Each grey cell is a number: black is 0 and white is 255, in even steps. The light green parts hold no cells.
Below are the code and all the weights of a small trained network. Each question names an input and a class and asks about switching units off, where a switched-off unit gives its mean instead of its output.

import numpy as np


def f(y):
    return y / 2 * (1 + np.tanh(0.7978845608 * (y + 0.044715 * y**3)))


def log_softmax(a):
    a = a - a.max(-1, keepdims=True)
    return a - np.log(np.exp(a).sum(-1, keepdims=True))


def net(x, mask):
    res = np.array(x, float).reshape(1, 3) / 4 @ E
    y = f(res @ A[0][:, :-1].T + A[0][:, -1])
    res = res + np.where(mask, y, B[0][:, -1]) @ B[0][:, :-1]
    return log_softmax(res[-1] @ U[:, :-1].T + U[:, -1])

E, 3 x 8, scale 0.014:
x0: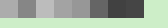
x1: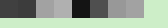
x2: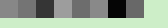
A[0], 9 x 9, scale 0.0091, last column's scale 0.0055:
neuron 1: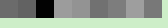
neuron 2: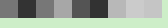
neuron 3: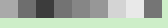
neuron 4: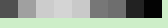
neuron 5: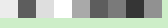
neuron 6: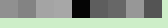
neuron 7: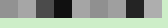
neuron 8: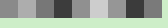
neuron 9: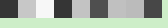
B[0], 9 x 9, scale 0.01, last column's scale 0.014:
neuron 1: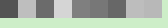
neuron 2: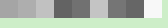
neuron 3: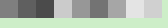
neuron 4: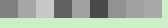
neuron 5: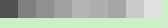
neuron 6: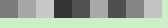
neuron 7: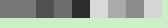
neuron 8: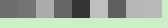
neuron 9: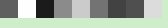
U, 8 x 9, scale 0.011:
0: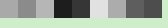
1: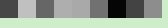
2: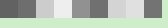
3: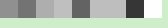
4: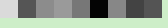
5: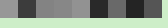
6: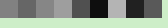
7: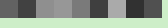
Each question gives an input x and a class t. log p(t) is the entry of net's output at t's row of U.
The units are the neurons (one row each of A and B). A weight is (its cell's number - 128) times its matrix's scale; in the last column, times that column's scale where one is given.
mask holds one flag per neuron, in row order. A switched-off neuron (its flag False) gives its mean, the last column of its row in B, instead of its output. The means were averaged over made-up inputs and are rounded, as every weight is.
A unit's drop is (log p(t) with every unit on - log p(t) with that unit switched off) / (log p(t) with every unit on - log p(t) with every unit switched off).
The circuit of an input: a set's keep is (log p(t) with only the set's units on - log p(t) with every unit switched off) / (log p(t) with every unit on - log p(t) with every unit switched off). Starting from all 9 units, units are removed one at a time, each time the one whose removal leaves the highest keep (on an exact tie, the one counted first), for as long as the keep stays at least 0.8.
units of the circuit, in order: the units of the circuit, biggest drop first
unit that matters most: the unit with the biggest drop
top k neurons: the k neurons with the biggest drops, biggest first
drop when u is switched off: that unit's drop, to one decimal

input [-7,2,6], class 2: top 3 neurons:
neuron 9; neuron 3; neuron 1
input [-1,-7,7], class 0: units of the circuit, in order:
neuron 7
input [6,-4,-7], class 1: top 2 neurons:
neuron 9; neuron 3
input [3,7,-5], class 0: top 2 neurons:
neuron 2; neuron 6
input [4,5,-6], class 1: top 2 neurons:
neuron 9; neuron 7
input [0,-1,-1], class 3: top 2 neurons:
neuron 9; neuron 6
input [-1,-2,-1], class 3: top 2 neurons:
neuron 6; neuron 2
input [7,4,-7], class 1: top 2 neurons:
neuron 9; neuron 3
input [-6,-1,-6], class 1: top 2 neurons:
neuron 9; neuron 5
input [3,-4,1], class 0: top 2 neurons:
neuron 3; neuron 9
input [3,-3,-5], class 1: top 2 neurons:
neuron 9; neuron 2
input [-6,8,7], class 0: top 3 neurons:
neuron 2; neuron 6; neuron 9
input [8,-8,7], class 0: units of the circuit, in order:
neuron 7; neuron 9
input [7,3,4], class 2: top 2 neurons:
neuron 5; neuron 9
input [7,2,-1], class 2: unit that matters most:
neuron 5
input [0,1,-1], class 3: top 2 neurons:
neuron 9; neuron 6
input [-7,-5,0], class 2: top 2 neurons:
neuron 3; neuron 2
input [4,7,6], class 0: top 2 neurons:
neuron 6; neuron 9
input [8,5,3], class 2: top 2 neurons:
neuron 5; neuron 9
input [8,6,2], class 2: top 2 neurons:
neuron 5; neuron 7
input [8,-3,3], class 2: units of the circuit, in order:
neuron 5
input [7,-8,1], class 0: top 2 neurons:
neuron 7; neuron 3
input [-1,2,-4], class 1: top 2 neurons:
neuron 9; neuron 7
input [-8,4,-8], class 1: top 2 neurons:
neuron 9; neuron 5
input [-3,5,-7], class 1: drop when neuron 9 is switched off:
0.9
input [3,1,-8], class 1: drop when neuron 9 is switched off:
0.9
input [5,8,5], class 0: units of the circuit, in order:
neuron 6
